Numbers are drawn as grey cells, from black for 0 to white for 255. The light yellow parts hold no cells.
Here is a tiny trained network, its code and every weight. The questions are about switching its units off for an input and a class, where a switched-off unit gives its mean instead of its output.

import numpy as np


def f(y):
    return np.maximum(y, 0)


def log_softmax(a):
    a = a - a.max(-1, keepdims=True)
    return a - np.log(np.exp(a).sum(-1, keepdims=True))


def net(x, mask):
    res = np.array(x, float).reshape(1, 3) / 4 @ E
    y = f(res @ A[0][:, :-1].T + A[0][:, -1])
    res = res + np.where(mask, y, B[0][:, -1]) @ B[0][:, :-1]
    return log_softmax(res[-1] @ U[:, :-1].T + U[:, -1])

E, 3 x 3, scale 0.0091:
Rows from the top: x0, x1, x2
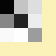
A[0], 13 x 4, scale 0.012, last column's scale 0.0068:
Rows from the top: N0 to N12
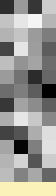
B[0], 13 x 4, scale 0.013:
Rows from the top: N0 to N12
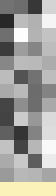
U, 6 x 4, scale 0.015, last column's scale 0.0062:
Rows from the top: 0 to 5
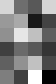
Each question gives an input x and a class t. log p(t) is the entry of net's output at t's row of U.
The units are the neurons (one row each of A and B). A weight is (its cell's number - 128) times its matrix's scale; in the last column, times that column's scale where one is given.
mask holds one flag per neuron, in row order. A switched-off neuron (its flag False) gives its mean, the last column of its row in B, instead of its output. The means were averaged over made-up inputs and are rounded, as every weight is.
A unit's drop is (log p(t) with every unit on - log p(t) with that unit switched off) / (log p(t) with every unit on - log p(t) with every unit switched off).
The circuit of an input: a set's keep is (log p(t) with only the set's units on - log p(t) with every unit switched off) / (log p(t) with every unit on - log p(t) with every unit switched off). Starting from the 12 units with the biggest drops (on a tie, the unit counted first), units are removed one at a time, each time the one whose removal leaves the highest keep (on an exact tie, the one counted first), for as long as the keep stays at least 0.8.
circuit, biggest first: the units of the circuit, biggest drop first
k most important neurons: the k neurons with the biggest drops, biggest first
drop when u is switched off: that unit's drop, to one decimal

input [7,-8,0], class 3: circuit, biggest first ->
(N0 N7)
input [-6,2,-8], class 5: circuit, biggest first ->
(N10)
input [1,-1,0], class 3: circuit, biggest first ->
(N2 N10 N4)
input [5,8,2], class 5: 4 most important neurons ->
(N9 N11 N2 N0)
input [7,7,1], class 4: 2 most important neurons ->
(N10 N1)
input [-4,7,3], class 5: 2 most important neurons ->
(N10 N11)
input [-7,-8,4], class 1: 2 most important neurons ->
(N5 N1)
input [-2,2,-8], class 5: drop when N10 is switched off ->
0.2
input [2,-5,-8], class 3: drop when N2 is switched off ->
0.0
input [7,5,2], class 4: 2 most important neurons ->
(N9 N11)
